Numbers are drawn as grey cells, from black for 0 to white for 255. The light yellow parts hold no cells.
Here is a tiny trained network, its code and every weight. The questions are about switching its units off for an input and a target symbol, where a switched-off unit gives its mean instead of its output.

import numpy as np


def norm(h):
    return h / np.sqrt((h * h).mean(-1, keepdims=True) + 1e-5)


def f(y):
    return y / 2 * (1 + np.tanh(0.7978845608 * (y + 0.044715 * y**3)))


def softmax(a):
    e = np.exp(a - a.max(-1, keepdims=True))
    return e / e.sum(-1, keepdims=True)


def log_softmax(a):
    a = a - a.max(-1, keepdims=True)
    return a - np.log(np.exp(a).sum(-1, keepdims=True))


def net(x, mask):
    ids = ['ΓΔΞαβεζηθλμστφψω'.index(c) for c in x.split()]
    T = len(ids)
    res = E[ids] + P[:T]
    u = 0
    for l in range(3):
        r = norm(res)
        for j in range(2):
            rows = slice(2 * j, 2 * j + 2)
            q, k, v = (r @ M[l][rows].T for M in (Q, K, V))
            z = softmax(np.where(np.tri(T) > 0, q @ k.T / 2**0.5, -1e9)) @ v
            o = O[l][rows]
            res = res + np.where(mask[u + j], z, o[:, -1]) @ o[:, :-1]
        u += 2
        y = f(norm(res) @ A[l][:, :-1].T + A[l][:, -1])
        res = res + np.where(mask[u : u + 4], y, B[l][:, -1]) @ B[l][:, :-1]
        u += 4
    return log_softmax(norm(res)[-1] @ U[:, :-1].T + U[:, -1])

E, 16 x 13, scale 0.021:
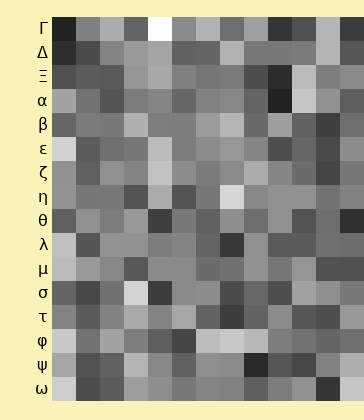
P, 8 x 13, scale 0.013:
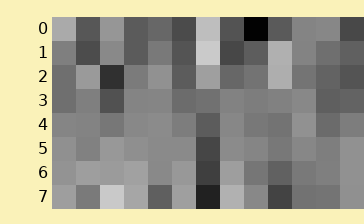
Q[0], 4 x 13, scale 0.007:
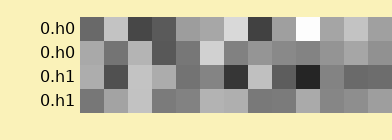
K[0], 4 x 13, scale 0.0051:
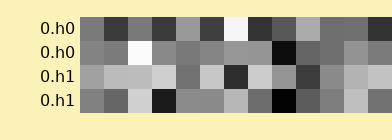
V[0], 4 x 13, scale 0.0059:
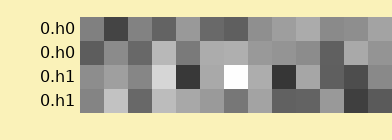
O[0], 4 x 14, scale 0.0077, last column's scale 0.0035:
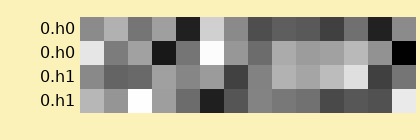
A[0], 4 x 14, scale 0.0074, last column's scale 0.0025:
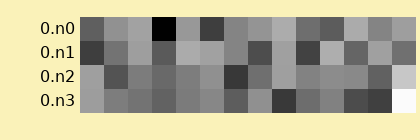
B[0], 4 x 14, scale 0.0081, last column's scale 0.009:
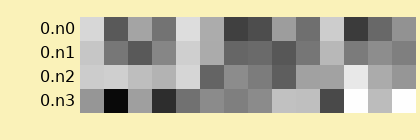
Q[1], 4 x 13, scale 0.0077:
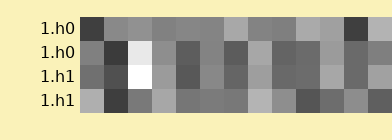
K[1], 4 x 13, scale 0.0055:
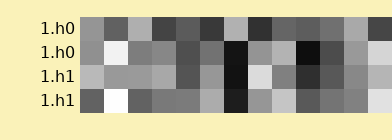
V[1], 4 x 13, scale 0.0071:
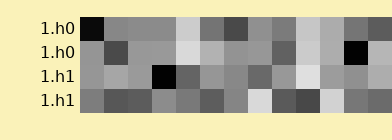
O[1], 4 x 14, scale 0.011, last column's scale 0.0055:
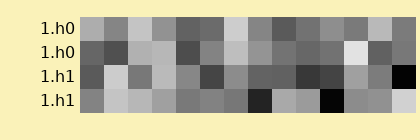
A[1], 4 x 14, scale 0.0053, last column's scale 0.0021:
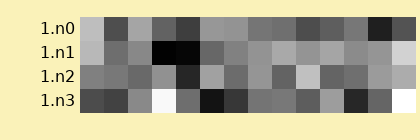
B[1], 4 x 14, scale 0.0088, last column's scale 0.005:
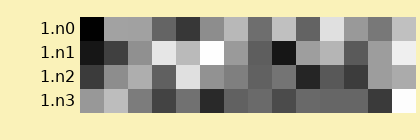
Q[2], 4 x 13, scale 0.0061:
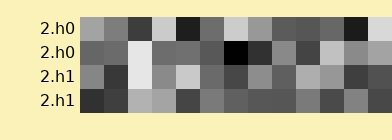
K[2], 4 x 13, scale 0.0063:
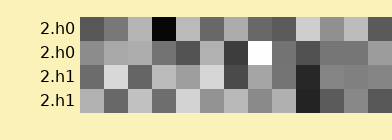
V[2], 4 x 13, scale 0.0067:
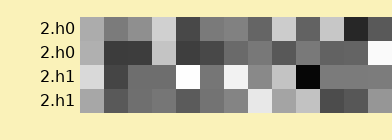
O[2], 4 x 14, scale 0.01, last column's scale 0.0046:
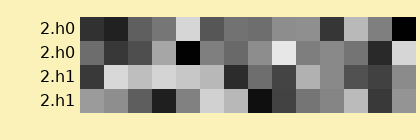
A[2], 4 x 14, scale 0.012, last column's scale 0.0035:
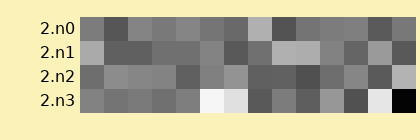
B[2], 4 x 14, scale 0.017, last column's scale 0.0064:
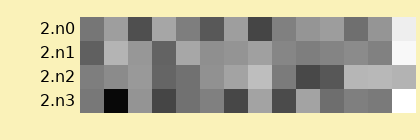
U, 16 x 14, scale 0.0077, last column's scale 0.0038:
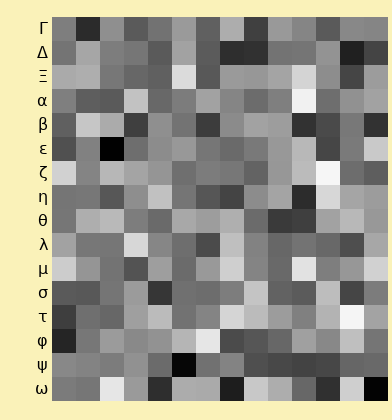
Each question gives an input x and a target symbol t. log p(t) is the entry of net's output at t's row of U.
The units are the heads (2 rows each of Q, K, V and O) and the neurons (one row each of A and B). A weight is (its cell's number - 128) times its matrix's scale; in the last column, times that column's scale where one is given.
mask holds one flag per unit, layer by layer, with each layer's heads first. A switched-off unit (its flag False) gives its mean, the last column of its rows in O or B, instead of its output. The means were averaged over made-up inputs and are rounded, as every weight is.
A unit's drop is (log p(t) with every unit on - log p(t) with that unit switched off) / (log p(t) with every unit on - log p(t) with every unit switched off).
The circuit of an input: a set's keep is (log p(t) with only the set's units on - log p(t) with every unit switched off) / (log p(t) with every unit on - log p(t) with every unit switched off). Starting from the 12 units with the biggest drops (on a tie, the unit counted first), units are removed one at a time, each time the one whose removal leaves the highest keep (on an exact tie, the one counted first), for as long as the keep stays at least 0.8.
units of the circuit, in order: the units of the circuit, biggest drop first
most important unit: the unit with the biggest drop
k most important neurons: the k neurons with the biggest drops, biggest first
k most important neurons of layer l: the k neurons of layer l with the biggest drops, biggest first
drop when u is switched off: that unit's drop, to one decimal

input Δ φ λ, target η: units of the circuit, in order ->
(2.h0 0.n3 0.n2)
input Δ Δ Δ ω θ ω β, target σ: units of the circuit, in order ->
(0.h1 2.h0 2.h1)
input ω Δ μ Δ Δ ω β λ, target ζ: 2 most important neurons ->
(0.n2 2.n3)
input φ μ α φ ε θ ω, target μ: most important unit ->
0.h1
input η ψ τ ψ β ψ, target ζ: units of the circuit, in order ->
(0.h1 2.n3)
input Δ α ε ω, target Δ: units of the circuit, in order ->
(2.h1 1.h0 1.n3)
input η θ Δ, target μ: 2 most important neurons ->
(1.n1 0.n3)
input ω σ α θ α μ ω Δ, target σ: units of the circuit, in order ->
(2.h0 2.n3)
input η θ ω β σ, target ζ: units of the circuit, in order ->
(0.h1 0.n2 0.h0)
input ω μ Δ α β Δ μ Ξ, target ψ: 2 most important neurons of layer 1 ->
(1.n3 1.n1)
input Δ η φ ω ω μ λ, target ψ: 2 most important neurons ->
(1.n3 2.n0)
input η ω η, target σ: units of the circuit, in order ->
(2.h0 1.h0)
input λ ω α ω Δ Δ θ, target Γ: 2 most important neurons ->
(2.n3 1.n1)
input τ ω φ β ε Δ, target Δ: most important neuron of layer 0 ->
(0.n3)
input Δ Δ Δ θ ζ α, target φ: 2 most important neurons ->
(1.n1 2.n2)
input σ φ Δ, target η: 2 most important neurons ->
(0.n3 2.n3)
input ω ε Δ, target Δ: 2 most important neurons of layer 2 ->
(2.n3 2.n1)
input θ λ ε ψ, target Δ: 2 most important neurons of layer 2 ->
(2.n3 2.n2)
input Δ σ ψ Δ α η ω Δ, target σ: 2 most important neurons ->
(2.n3 2.n0)
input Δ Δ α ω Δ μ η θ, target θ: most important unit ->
2.n2
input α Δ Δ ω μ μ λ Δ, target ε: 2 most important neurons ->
(2.n0 2.n3)
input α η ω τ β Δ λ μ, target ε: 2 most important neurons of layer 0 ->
(0.n3 0.n0)
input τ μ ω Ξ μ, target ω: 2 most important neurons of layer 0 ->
(0.n3 0.n0)
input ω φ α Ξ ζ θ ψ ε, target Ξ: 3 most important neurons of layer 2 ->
(2.n3 2.n2 2.n1)
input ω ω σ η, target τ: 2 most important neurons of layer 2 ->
(2.n3 2.n1)
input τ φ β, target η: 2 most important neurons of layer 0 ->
(0.n3 0.n0)
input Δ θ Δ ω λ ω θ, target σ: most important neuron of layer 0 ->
(0.n3)
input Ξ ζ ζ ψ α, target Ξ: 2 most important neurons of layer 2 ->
(2.n1 2.n3)
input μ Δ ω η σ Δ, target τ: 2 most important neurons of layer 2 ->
(2.n3 2.n1)
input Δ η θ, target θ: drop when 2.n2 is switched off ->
0.4
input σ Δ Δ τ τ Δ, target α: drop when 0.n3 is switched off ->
0.0
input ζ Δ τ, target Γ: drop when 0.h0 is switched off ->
0.1
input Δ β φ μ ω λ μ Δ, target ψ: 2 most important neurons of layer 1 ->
(1.n3 1.n1)
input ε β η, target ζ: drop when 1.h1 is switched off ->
0.3
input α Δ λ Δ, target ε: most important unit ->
2.n0
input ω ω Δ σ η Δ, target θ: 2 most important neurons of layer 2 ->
(2.n2 2.n3)
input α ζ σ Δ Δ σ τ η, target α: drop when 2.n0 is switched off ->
0.4
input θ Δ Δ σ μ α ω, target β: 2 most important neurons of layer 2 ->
(2.n1 2.n3)
